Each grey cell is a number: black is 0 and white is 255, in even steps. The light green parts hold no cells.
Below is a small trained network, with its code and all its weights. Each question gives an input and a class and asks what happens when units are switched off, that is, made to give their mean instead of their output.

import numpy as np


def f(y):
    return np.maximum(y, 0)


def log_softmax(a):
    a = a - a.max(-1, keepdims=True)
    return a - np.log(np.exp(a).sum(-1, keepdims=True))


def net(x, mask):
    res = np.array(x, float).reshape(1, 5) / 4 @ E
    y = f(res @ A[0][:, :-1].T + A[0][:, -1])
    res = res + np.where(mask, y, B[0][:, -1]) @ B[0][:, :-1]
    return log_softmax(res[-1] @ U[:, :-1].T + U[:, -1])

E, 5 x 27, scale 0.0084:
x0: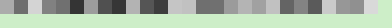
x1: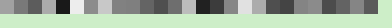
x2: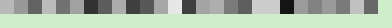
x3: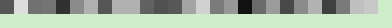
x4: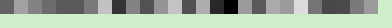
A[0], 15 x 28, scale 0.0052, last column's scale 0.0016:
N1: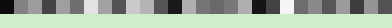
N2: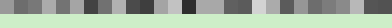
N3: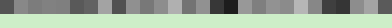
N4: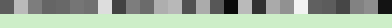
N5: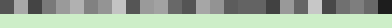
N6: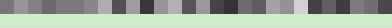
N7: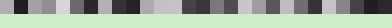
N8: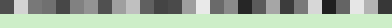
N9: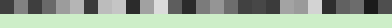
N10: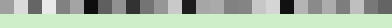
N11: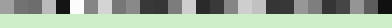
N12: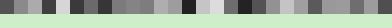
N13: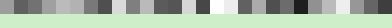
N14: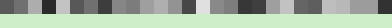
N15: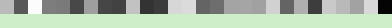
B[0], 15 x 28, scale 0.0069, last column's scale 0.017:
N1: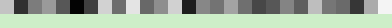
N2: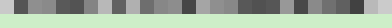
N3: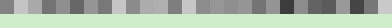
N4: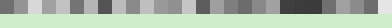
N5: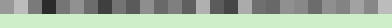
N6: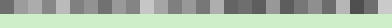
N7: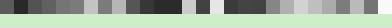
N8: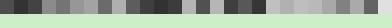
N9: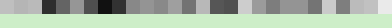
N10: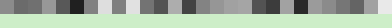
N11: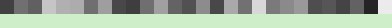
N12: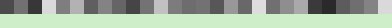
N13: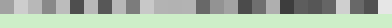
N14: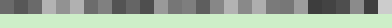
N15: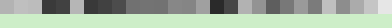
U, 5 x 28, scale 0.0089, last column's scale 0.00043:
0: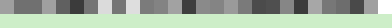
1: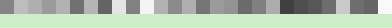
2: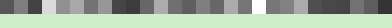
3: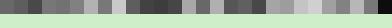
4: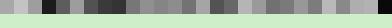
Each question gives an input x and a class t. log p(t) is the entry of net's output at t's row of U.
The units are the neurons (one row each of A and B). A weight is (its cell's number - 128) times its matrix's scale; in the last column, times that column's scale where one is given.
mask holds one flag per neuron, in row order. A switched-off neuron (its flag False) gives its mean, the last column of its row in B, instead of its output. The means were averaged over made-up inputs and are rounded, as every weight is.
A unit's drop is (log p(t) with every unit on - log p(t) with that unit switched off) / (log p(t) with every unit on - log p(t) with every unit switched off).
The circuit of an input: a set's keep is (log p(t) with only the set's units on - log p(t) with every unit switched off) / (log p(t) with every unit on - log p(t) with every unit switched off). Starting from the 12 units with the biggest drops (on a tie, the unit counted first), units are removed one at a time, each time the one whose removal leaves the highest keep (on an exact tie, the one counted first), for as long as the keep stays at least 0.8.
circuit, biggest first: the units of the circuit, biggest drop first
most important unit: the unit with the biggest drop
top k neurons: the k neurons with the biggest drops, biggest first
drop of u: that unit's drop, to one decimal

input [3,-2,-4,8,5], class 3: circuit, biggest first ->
N8
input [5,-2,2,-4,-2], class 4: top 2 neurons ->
N15; N8
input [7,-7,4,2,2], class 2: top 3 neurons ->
N12; N14; N9
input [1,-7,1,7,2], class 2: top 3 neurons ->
N12; N7; N14
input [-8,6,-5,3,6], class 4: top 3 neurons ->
N9; N5; N13
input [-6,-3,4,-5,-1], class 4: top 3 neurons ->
N9; N8; N1
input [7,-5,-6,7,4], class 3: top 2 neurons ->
N8; N9
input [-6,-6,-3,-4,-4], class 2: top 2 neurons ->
N12; N14
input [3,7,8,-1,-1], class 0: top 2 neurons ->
N10; N2
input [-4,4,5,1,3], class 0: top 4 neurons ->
N10; N15; N2; N12
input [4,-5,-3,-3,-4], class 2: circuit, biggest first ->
N12; N14
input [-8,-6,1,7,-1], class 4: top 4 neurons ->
N9; N7; N5; N11
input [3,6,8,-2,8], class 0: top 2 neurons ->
N10; N2
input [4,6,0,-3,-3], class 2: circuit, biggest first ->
N11
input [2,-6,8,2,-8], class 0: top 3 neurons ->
N10; N2; N4
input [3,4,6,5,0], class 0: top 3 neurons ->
N10; N7; N2
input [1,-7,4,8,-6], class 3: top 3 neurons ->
N8; N11; N4
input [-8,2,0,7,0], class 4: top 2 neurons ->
N9; N7
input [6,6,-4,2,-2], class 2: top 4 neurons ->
N11; N9; N5; N10
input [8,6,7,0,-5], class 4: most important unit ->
N15
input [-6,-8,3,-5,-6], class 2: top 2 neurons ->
N12; N14
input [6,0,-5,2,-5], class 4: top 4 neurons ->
N15; N10; N4; N2
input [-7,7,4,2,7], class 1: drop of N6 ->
0.5
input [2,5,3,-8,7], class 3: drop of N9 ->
0.0
